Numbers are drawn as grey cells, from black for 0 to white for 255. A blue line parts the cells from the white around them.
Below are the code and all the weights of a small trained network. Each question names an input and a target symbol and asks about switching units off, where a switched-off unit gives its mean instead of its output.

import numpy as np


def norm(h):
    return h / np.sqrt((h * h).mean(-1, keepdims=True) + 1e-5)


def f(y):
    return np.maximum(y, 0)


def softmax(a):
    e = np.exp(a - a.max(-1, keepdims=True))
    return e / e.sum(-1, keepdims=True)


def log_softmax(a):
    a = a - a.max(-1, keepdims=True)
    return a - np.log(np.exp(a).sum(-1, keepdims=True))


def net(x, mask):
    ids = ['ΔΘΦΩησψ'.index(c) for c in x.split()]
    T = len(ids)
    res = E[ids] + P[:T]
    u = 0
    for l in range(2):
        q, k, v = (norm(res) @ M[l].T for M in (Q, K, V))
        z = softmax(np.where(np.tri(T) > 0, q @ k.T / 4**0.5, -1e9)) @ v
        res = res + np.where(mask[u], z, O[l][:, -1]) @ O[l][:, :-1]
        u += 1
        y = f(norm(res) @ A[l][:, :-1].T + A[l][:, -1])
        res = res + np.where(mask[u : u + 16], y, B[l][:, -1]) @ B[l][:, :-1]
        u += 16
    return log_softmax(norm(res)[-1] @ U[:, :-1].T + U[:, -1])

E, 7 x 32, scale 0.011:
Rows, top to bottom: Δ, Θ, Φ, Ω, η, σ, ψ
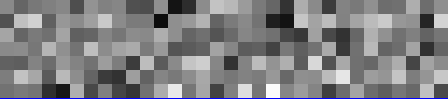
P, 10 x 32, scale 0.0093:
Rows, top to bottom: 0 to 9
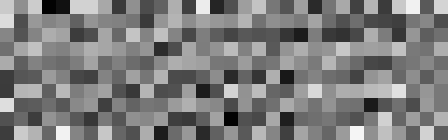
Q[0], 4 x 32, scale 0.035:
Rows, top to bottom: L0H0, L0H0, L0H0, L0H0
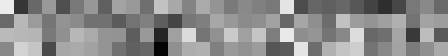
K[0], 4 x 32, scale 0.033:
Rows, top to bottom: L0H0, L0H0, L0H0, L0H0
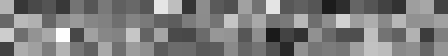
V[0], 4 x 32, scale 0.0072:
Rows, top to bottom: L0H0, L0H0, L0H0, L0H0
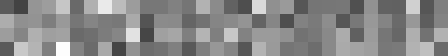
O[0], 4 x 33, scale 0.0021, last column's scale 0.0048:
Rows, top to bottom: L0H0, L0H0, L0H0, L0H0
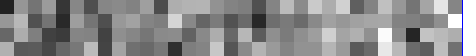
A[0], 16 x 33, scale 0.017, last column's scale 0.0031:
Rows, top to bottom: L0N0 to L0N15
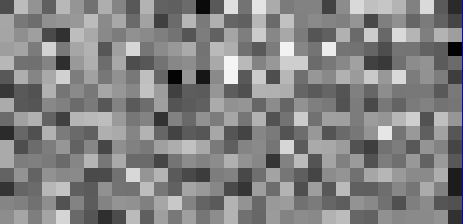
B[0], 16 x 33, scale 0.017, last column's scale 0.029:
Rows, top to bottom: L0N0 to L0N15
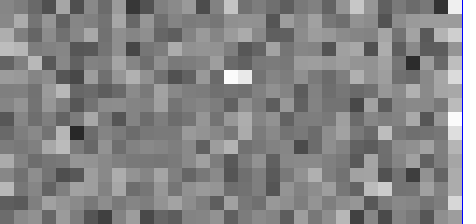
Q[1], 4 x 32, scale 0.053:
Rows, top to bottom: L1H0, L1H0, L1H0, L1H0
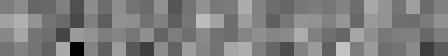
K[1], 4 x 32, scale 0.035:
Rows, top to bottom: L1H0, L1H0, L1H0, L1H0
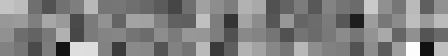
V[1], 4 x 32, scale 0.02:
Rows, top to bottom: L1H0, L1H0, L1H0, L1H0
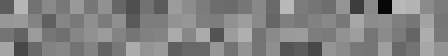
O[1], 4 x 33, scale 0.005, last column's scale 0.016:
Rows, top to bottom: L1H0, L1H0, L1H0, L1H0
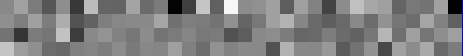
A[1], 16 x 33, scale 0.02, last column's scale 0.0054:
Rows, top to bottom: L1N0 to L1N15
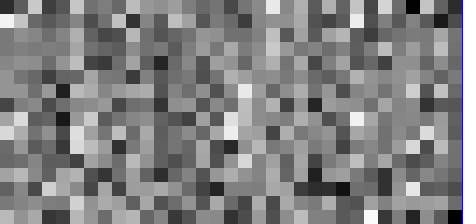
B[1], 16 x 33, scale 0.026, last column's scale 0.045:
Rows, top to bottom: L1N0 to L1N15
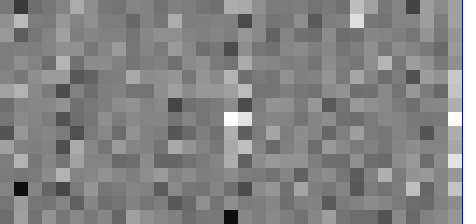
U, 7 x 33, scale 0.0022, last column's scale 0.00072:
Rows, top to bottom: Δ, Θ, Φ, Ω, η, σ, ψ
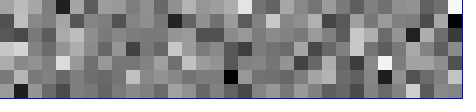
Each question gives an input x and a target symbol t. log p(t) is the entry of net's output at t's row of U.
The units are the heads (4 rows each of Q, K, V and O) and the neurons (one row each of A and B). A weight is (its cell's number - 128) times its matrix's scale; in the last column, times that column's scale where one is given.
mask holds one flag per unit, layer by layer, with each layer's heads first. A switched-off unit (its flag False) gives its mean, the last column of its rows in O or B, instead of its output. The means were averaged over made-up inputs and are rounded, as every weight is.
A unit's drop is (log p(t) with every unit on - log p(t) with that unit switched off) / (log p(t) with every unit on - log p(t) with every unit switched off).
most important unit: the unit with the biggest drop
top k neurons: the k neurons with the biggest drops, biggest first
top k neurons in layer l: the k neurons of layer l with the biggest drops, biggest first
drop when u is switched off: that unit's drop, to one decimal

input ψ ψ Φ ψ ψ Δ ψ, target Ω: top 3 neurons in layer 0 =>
[L0N0 L0N5 L0N4]
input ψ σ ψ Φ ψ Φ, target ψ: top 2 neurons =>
[L1N13 L0N4]
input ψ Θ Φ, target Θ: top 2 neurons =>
[L0N9 L0N12]
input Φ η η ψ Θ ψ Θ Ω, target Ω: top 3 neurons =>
[L0N3 L1N1 L0N8]
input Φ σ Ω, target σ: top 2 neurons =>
[L0N12 L0N0]
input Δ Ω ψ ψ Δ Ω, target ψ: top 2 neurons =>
[L0N6 L0N4]
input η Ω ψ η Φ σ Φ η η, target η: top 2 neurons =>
[L0N9 L0N13]
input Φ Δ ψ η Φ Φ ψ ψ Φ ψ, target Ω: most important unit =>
L1N1
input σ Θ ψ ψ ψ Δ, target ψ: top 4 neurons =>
[L0N7 L0N6 L0N4 L1N13]
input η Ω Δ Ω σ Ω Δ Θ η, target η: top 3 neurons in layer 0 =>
[L0N13 L0N8 L0N6]
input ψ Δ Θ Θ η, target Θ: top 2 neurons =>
[L1N9 L0N13]
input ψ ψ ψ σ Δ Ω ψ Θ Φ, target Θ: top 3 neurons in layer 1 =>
[L1N8 L1N11 L1N6]
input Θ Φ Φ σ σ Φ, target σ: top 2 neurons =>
[L0N12 L0N7]
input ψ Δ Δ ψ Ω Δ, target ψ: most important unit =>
L0H0
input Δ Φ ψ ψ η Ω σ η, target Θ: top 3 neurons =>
[L1N9 L0N13 L0N10]
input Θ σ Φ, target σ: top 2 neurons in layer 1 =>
[L1N15 L1N8]
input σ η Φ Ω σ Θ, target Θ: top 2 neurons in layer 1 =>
[L1N7 L1N8]
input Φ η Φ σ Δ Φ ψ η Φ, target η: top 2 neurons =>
[L0N13 L0N9]
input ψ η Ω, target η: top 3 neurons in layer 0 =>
[L0N9 L0N0 L0N13]
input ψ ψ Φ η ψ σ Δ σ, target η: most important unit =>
L0N15
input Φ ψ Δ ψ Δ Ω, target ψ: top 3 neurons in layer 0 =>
[L0N6 L0N4 L0N2]
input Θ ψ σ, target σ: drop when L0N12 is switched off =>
0.4
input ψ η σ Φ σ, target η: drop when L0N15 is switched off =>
0.1
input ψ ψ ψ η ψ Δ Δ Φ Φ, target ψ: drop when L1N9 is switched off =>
0.0
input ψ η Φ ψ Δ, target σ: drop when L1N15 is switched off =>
0.2
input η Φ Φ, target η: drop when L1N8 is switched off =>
0.3
